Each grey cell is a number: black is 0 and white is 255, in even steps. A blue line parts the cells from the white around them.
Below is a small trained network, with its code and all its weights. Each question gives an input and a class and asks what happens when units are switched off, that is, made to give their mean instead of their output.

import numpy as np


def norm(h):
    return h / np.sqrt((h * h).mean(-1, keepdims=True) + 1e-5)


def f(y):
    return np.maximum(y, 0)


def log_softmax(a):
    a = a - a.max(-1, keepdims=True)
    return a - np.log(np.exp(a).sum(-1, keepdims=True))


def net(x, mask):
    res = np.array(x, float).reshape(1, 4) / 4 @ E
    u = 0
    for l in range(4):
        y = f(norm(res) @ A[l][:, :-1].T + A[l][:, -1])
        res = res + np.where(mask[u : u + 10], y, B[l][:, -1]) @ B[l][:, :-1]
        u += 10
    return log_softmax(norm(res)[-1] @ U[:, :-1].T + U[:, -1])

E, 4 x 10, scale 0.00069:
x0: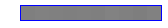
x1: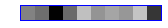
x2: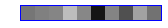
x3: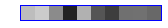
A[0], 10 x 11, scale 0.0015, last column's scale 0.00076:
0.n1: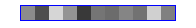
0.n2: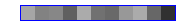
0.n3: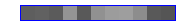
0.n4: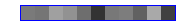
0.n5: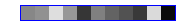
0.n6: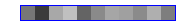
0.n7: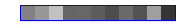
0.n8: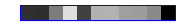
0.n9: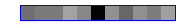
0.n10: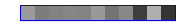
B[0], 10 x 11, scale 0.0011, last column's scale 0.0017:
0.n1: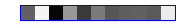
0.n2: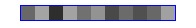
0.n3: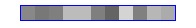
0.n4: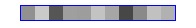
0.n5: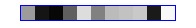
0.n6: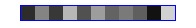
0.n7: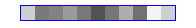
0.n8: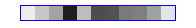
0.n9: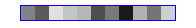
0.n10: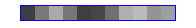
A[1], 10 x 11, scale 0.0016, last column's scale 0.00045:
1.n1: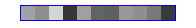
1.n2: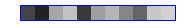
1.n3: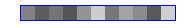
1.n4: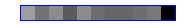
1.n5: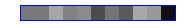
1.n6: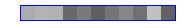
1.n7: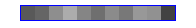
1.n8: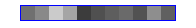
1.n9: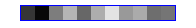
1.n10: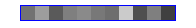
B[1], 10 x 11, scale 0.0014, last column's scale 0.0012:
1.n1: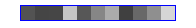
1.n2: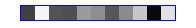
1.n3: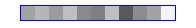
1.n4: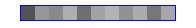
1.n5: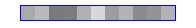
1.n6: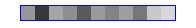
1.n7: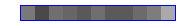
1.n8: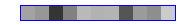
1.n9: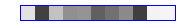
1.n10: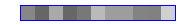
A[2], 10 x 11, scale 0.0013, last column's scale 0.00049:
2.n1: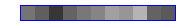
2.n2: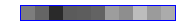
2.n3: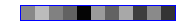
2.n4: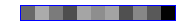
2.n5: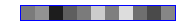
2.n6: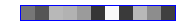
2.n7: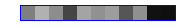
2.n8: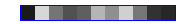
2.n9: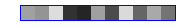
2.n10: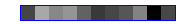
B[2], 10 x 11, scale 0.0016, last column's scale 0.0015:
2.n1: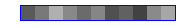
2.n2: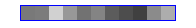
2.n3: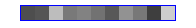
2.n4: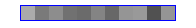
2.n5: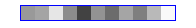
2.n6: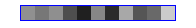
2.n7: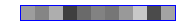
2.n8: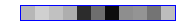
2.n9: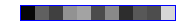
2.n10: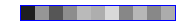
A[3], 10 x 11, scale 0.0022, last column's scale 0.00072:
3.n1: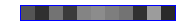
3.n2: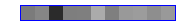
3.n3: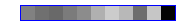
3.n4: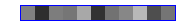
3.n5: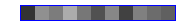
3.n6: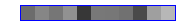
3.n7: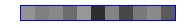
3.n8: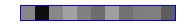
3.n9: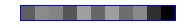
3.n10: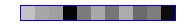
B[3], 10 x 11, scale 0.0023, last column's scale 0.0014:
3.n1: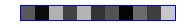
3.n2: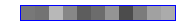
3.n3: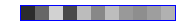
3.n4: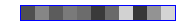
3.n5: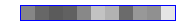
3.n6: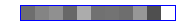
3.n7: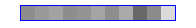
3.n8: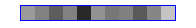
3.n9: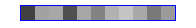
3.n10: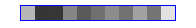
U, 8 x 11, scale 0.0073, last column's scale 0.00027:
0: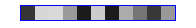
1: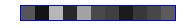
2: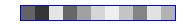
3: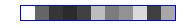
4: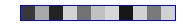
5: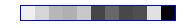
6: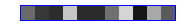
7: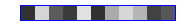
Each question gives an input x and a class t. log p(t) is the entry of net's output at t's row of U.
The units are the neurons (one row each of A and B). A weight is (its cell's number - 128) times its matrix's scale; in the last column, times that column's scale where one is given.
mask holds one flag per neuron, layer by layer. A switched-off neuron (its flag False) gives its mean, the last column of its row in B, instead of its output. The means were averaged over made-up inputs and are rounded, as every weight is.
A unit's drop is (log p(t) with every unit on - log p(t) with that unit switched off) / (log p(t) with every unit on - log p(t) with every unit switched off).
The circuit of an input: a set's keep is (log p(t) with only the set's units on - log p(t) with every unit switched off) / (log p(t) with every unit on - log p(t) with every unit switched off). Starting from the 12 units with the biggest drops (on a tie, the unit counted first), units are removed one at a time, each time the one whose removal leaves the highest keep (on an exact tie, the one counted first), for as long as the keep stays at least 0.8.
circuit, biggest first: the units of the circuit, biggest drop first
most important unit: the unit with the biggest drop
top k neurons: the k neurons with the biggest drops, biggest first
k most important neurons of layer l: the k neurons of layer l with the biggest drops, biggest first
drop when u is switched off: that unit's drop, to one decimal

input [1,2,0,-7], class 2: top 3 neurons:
1.n9, 0.n9, 3.n3
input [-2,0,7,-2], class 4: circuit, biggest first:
3.n5
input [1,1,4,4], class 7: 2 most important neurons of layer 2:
2.n5, 2.n10
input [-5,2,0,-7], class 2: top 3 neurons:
1.n9, 0.n9, 3.n3
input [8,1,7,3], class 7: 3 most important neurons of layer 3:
3.n4, 3.n9, 3.n5
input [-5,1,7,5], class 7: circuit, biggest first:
2.n10, 3.n9
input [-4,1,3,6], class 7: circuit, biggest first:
1.n9, 2.n10, 3.n9
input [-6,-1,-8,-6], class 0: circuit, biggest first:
1.n2, 2.n8
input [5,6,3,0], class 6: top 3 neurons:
0.n8, 0.n1, 1.n2
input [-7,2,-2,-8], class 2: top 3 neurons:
1.n9, 3.n3, 0.n8
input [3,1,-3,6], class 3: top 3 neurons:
1.n9, 3.n10, 0.n7
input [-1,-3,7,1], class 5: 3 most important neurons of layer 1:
1.n2, 1.n5, 1.n1
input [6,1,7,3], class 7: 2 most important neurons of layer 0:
0.n7, 0.n8
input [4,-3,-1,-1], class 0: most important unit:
0.n1
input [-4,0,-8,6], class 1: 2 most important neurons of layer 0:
0.n5, 0.n1
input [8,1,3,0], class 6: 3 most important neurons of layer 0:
0.n1, 0.n9, 0.n8
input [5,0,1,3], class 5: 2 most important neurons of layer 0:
0.n5, 0.n2
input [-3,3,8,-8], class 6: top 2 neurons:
1.n9, 3.n4
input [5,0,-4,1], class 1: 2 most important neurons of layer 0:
0.n5, 0.n6
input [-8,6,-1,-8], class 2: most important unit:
3.n3
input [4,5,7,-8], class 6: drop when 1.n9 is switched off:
0.1
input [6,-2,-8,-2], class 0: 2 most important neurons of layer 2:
2.n8, 2.n9
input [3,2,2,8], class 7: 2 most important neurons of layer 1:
1.n9, 1.n1
